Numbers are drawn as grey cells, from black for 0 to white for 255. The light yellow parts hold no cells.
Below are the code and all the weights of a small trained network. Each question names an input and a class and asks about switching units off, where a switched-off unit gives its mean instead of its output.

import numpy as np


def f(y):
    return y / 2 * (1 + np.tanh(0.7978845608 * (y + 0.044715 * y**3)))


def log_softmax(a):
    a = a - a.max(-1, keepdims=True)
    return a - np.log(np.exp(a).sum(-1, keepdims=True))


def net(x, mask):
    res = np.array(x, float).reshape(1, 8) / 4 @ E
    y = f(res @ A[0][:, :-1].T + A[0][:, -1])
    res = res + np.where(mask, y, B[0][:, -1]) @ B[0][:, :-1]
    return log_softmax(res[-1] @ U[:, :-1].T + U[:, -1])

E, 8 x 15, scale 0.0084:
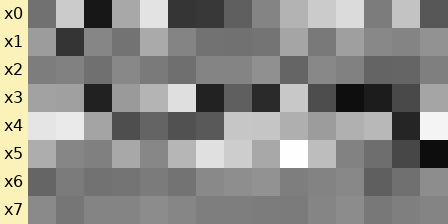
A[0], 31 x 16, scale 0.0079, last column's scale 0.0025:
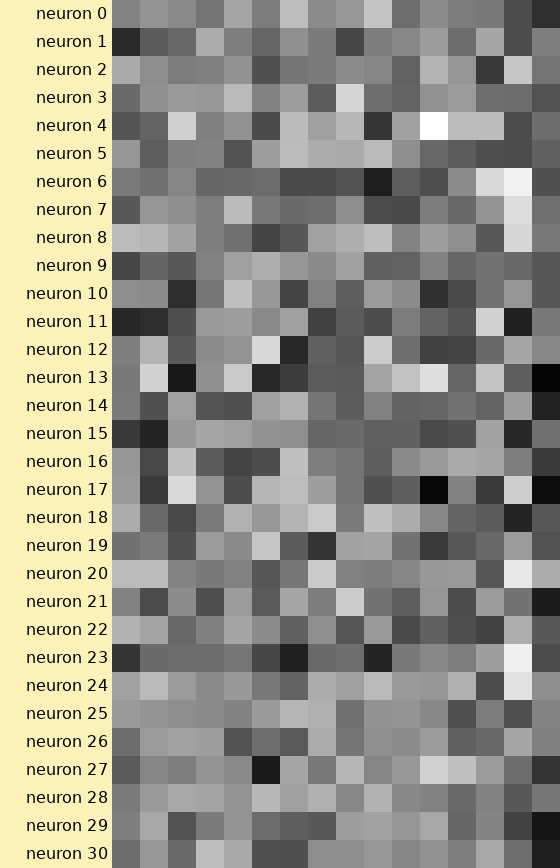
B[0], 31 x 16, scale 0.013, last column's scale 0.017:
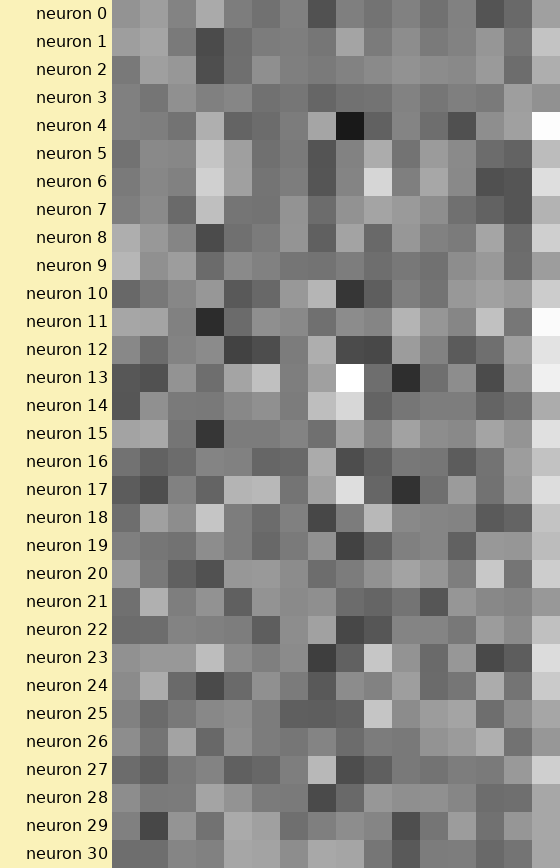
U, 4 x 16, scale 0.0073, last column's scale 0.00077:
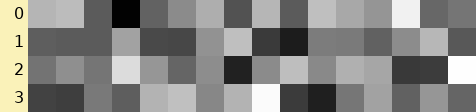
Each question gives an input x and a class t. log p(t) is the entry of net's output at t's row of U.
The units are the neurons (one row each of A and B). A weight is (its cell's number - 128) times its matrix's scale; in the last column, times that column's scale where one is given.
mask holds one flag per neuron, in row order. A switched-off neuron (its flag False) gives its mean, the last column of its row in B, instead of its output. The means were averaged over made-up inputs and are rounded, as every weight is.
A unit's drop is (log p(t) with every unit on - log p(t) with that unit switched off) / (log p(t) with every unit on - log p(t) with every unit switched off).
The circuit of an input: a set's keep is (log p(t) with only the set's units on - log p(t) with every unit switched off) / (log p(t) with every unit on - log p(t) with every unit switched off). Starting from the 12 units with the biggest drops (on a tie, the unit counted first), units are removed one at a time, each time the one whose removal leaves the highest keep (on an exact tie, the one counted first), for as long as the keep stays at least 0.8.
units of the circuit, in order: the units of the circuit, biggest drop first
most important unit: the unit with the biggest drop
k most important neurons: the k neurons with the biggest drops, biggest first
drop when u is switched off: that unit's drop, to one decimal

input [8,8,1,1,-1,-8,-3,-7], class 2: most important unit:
neuron 23
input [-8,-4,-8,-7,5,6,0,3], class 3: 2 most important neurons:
(neuron 17; neuron 12)
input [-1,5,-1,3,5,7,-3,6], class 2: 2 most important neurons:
(neuron 18; neuron 11)
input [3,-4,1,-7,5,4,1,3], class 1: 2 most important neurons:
(neuron 4; neuron 27)
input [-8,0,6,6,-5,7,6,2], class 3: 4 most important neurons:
(neuron 17; neuron 14; neuron 23; neuron 6)
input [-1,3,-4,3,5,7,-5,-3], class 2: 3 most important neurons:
(neuron 18; neuron 11; neuron 5)
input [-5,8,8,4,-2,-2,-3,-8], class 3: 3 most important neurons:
(neuron 17; neuron 4; neuron 14)
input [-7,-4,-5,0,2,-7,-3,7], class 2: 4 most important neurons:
(neuron 6; neuron 23; neuron 13; neuron 7)
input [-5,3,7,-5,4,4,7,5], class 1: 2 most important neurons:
(neuron 13; neuron 4)
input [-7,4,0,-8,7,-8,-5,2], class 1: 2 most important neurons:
(neuron 16; neuron 4)
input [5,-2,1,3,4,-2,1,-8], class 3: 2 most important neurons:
(neuron 13; neuron 11)
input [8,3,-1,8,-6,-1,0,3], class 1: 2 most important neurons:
(neuron 12; neuron 10)
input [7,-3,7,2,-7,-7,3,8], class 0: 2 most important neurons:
(neuron 11; neuron 15)
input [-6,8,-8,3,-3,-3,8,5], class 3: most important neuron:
(neuron 17)
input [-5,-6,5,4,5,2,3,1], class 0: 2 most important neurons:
(neuron 13; neuron 20)
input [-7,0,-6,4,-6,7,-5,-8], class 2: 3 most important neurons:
(neuron 5; neuron 18; neuron 13)
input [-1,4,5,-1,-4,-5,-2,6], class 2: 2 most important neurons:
(neuron 6; neuron 23)
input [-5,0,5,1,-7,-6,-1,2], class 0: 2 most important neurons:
(neuron 11; neuron 15)
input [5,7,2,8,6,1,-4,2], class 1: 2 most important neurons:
(neuron 12; neuron 10)
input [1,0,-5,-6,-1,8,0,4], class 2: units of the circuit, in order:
(neuron 18)
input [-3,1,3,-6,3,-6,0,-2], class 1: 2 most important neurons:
(neuron 4; neuron 16)
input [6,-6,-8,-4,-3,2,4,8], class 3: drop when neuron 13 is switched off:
0.7
